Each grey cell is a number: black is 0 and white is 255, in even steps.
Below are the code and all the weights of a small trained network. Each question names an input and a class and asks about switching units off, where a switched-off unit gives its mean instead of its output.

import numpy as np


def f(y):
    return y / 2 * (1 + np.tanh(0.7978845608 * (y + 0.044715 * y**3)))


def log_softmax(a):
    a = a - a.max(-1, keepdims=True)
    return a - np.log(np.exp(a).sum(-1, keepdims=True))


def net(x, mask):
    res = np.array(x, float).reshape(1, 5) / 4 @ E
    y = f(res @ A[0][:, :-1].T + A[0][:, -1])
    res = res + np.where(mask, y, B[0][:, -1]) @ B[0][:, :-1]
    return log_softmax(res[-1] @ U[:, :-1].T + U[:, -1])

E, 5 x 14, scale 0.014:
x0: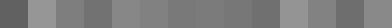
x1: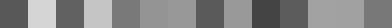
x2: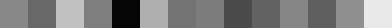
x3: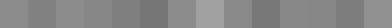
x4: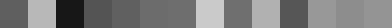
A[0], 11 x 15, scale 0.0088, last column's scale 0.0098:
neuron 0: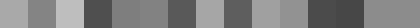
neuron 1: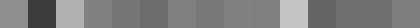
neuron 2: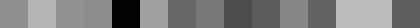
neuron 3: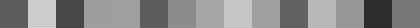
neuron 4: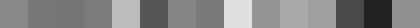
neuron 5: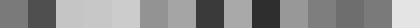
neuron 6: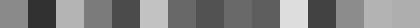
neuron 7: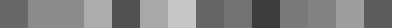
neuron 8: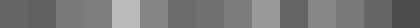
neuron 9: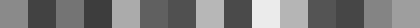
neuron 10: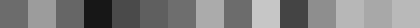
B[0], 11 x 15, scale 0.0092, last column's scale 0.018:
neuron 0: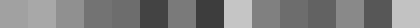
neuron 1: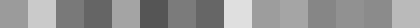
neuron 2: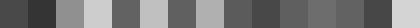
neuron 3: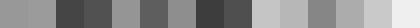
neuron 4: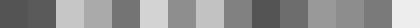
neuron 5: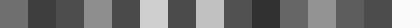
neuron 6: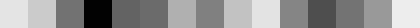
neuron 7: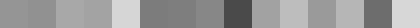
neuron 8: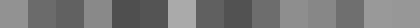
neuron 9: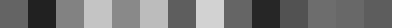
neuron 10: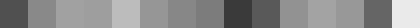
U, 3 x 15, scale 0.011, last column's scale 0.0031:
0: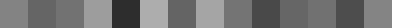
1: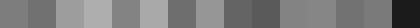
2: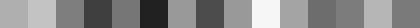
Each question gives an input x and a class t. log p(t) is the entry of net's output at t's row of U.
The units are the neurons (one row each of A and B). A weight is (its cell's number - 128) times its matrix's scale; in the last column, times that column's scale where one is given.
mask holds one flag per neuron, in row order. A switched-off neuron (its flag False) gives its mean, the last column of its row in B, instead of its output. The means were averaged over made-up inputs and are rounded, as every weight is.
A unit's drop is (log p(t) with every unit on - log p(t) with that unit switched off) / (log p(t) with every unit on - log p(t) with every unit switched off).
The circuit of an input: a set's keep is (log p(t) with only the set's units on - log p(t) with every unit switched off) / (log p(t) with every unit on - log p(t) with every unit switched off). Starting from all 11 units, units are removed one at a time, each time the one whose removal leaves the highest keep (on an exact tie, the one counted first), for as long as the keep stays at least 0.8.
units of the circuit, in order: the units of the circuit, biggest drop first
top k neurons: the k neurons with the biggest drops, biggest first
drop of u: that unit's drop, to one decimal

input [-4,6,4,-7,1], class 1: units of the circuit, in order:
(neuron 7)
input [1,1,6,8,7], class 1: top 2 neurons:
(neuron 10; neuron 5)
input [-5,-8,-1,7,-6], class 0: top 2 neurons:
(neuron 9; neuron 5)
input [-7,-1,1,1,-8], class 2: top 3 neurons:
(neuron 6; neuron 9; neuron 1)
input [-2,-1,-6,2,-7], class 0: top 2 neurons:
(neuron 5; neuron 10)
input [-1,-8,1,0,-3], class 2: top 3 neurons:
(neuron 6; neuron 1; neuron 2)
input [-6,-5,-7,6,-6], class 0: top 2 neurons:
(neuron 5; neuron 7)
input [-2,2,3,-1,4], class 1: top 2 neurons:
(neuron 5; neuron 10)
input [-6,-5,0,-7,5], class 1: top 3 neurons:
(neuron 10; neuron 5; neuron 6)
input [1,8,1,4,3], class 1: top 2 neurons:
(neuron 6; neuron 2)
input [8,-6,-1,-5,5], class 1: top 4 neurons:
(neuron 10; neuron 5; neuron 6; neuron 2)
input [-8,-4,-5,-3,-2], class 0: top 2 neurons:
(neuron 7; neuron 10)
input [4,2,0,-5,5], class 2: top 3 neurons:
(neuron 9; neuron 5; neuron 4)
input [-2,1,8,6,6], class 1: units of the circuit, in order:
(neuron 10)
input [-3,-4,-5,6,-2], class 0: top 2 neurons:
(neuron 7; neuron 10)
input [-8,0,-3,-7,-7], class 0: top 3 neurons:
(neuron 5; neuron 10; neuron 3)
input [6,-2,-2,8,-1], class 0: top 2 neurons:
(neuron 7; neuron 10)
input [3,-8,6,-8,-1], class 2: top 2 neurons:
(neuron 6; neuron 5)
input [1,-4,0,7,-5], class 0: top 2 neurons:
(neuron 5; neuron 3)
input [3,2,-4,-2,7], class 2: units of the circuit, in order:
(neuron 3)
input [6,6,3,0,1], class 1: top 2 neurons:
(neuron 7; neuron 5)
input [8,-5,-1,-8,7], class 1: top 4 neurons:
(neuron 10; neuron 5; neuron 6; neuron 2)
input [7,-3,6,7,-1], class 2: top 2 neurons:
(neuron 6; neuron 5)
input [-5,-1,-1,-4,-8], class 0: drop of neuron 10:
0.1
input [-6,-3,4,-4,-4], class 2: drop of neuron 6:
0.5
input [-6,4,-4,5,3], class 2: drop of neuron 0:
0.0
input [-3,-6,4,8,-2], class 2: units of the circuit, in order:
(neuron 6)
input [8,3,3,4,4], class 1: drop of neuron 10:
0.1
